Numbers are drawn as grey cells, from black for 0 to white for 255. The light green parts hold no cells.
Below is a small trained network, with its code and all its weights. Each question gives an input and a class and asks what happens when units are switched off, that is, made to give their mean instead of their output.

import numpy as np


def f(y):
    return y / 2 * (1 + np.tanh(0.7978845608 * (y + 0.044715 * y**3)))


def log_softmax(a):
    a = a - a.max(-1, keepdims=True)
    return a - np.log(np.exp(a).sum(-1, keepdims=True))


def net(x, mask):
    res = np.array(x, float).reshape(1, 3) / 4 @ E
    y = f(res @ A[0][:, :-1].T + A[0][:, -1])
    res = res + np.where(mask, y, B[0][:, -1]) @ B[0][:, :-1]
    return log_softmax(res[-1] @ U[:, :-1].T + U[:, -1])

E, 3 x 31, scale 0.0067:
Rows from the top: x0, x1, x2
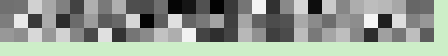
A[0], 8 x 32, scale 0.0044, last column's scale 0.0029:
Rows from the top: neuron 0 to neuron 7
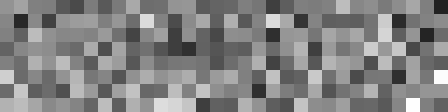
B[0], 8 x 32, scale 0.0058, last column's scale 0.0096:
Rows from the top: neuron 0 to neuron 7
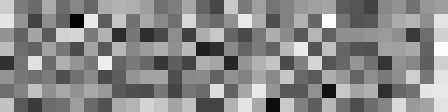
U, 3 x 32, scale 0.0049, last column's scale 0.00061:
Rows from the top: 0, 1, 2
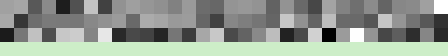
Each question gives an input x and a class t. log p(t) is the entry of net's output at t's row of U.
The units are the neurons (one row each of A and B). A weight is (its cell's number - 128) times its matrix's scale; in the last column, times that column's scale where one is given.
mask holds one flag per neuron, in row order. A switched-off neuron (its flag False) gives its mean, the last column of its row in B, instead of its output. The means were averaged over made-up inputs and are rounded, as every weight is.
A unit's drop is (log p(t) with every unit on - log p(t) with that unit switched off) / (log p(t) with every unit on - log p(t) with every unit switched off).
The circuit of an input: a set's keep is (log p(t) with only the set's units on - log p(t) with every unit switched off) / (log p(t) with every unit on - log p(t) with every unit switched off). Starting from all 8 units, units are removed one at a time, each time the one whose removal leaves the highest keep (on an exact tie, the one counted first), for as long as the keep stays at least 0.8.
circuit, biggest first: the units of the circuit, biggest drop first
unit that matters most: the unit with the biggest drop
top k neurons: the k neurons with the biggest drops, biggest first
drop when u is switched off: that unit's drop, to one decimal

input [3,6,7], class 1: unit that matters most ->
neuron 6
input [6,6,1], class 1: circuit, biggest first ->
(neuron 3; neuron 6)
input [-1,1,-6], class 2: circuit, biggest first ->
(neuron 7; neuron 6)
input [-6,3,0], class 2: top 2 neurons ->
(neuron 1; neuron 6)
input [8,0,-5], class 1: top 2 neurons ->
(neuron 3; neuron 6)
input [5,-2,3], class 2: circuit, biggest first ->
(neuron 4; neuron 2)
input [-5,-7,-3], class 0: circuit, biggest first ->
(neuron 1; neuron 5)
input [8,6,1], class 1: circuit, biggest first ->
(neuron 3; neuron 6)
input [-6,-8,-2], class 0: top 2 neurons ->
(neuron 1; neuron 5)
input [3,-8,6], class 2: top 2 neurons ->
(neuron 4; neuron 2)
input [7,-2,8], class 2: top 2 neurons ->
(neuron 4; neuron 2)
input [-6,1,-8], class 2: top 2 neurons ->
(neuron 6; neuron 3)
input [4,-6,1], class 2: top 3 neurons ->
(neuron 4; neuron 2; neuron 7)
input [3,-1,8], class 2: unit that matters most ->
neuron 4
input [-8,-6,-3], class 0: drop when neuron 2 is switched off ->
0.0
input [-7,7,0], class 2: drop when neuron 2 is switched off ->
-0.1
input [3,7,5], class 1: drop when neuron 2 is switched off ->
-0.1
